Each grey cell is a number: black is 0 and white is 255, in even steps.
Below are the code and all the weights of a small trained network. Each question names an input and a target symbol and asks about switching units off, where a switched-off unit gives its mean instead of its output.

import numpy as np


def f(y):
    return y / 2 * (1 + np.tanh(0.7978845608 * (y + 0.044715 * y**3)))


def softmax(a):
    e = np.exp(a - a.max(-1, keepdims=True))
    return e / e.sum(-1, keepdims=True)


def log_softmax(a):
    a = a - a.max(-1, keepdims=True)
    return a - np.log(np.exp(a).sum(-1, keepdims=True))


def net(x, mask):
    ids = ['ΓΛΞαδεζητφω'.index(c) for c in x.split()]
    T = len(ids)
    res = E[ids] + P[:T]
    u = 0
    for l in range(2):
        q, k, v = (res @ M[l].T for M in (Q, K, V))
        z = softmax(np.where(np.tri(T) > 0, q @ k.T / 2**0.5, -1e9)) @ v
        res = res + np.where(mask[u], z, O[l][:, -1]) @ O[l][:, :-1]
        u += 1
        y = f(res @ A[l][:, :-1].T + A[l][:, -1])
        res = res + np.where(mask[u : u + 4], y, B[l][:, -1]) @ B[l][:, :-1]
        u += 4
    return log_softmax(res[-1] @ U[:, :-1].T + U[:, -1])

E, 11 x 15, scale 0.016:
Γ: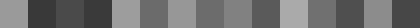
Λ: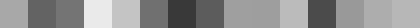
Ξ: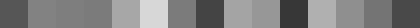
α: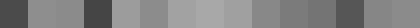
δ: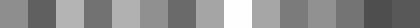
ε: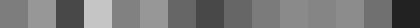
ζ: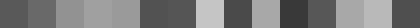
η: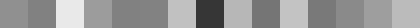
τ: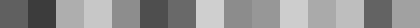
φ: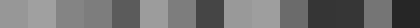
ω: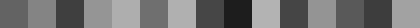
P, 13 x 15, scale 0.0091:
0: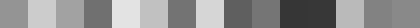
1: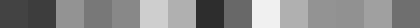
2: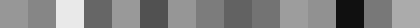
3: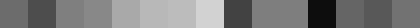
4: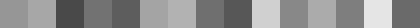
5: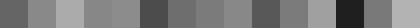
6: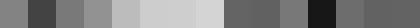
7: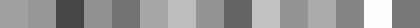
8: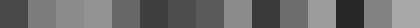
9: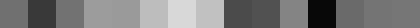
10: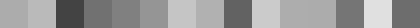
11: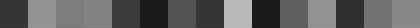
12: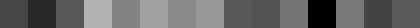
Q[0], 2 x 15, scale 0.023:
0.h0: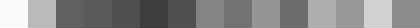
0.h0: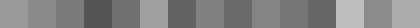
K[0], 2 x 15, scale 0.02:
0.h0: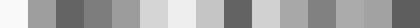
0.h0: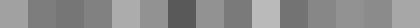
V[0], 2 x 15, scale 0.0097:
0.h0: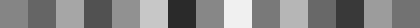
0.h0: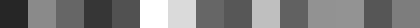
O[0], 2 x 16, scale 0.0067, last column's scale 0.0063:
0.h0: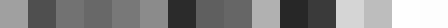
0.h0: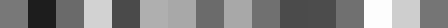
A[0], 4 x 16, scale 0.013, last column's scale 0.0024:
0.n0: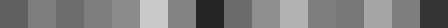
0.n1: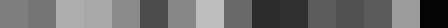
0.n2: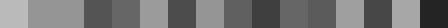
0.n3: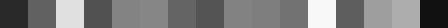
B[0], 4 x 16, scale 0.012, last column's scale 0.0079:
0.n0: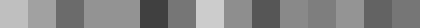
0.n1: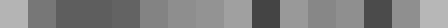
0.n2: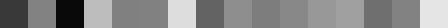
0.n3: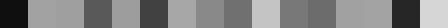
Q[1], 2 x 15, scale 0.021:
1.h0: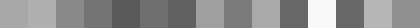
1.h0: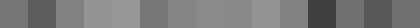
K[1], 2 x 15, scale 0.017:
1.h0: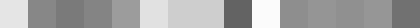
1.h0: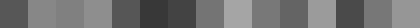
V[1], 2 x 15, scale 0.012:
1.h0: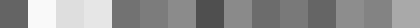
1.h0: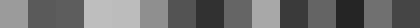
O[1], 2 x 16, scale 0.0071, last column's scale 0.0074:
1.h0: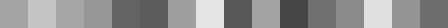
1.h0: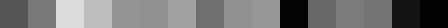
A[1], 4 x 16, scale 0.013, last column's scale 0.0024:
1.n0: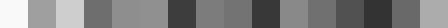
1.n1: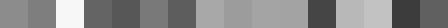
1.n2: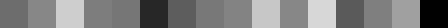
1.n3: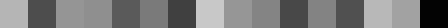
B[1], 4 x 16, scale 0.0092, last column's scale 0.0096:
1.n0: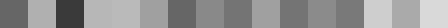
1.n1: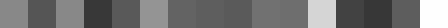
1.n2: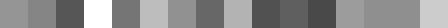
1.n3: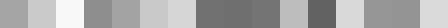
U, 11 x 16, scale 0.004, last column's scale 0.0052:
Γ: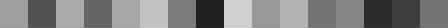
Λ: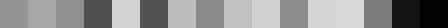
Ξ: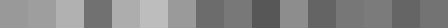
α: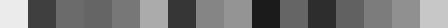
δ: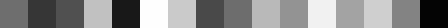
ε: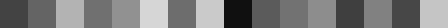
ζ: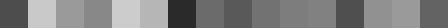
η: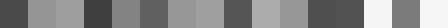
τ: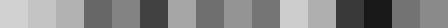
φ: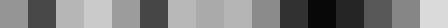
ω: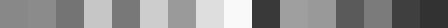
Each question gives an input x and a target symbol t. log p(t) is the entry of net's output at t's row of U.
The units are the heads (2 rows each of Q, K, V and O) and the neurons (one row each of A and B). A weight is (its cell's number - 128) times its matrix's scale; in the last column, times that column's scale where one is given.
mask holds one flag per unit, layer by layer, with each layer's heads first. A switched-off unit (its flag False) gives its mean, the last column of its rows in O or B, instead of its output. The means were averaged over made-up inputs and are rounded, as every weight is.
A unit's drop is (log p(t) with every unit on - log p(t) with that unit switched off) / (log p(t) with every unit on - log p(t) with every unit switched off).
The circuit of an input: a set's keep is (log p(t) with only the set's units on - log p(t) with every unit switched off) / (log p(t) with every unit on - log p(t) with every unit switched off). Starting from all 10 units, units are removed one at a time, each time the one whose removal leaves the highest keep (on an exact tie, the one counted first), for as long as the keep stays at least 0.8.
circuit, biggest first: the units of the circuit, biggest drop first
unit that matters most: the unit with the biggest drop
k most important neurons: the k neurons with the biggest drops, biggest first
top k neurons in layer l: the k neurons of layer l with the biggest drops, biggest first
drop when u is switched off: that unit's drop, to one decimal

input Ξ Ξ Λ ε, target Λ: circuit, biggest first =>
(0.h0 0.n2)
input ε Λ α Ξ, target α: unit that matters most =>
1.h0
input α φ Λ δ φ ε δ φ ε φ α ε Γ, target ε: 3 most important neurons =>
(0.n2 1.n1 0.n1)
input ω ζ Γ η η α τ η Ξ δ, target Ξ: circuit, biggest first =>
(1.n3 0.n3 0.h0 0.n2)
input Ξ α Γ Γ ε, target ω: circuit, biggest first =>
(0.h0 0.n0)
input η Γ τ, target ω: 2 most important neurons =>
(1.n2 0.n3)
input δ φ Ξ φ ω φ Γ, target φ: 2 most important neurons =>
(0.n2 1.n1)
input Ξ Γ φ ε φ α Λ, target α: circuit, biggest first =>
(1.h0 0.n3)
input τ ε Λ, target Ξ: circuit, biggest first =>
(1.n3 1.h0 0.n2 0.n3)
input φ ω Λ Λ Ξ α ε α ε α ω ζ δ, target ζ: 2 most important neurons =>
(1.n0 0.n2)
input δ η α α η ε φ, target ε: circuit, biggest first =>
(1.h0 1.n1 0.n2 0.n1)
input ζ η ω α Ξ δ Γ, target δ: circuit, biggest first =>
(0.n2 0.h0)
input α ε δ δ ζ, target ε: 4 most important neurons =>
(0.n2 0.n1 0.n0 1.n1)
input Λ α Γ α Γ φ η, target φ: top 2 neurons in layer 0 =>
(0.n2 0.n3)
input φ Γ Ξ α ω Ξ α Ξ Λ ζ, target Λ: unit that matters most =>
0.h0
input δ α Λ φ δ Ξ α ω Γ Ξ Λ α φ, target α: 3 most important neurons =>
(0.n3 0.n1 1.n3)
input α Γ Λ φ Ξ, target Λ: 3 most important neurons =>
(0.n0 0.n3 1.n2)
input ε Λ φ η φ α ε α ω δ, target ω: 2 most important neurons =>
(0.n1 1.n0)
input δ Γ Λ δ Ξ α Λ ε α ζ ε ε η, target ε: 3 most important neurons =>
(1.n1 0.n2 0.n1)
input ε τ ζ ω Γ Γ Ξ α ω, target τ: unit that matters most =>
0.n1
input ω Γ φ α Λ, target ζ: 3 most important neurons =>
(0.n2 1.n0 0.n3)
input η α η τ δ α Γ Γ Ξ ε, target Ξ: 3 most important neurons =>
(1.n3 0.n2 0.n3)
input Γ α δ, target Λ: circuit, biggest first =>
(0.h0 0.n2 0.n3)
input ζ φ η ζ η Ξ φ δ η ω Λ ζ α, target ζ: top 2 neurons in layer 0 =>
(0.n2 0.n1)
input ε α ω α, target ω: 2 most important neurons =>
(0.n1 0.n3)
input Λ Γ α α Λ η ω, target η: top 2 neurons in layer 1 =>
(1.n1 1.n2)
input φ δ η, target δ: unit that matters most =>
1.n2
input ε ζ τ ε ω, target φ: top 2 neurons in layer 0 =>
(0.n1 0.n3)
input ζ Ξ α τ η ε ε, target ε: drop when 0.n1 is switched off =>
0.3
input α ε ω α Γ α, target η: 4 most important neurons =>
(0.n3 0.n1 1.n1 0.n0)
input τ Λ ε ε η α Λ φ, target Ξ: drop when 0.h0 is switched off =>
0.7
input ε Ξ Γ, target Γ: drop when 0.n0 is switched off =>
0.1
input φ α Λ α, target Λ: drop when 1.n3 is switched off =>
0.0
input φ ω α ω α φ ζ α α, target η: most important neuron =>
(0.n3)
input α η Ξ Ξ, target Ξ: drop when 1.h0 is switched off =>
0.2
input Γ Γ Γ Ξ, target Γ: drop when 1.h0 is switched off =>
0.9
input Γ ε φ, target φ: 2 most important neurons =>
(0.n2 0.n3)
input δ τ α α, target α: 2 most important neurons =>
(0.n1 0.n3)
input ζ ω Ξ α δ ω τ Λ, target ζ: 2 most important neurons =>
(0.n2 0.n3)
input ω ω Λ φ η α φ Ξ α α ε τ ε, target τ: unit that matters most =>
0.h0
